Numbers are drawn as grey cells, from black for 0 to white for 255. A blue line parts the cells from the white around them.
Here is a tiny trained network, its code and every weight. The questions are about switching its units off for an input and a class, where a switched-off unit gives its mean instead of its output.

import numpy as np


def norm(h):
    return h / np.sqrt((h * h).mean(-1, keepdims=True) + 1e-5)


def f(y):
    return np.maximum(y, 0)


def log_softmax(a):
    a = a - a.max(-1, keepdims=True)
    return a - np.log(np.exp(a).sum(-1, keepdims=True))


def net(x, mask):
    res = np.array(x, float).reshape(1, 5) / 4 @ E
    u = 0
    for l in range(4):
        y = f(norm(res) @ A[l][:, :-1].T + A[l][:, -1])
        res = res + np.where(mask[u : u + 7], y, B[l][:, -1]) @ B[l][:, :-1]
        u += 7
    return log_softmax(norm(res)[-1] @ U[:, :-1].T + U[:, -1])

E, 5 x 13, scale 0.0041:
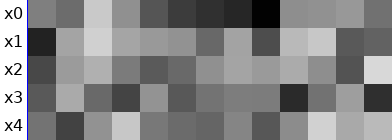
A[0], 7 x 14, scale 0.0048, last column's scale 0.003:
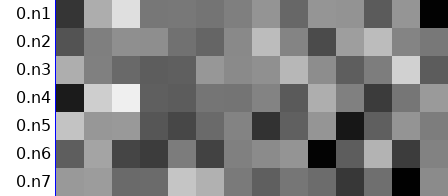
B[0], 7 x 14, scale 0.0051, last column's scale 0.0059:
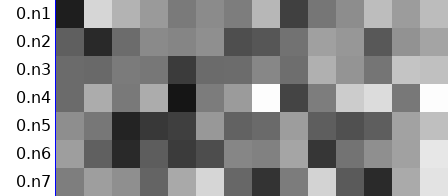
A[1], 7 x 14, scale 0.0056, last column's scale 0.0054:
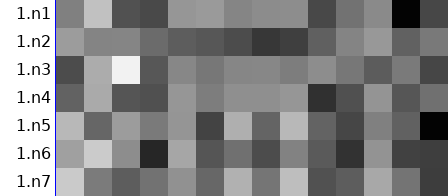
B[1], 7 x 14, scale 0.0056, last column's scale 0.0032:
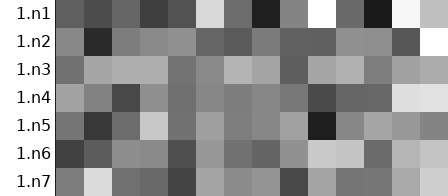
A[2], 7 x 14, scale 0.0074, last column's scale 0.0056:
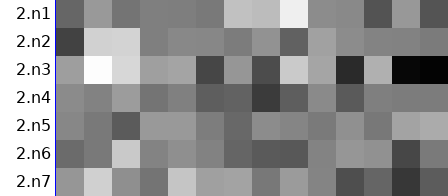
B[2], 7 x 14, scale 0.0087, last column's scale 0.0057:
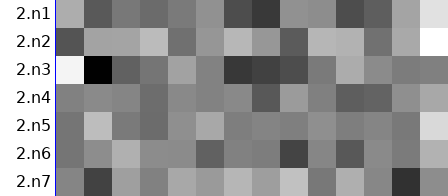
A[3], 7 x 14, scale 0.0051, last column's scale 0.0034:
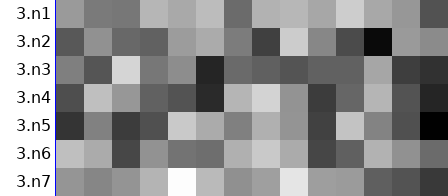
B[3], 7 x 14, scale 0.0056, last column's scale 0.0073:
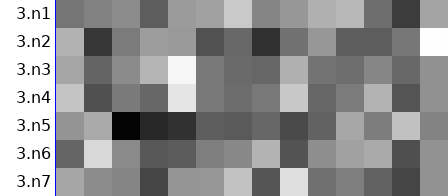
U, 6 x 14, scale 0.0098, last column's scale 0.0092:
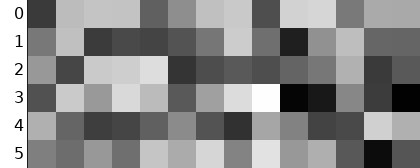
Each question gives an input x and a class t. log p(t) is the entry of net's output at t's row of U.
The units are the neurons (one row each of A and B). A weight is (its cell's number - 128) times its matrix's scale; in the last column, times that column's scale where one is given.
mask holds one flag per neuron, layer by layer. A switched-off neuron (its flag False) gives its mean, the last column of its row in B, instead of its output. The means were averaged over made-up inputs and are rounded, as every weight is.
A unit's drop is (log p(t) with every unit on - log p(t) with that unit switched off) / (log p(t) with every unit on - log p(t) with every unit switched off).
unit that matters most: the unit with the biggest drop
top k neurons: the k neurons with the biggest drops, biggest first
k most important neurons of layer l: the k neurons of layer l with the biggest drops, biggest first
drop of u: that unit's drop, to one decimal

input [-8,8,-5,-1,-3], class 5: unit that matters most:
2.n7
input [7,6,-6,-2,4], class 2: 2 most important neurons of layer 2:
[2.n6, 2.n5]
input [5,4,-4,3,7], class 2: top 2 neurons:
[1.n2, 3.n3]
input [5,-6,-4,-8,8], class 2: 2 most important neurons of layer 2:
[2.n1, 2.n2]
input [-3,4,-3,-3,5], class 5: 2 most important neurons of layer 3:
[3.n7, 3.n1]
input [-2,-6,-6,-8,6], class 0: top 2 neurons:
[2.n1, 0.n7]
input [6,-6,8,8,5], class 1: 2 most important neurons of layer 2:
[2.n1, 2.n6]
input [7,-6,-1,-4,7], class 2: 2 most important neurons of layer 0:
[0.n6, 0.n7]
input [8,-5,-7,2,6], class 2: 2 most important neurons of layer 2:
[2.n1, 2.n6]
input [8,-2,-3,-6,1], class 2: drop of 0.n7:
0.2
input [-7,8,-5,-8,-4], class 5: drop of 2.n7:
0.1
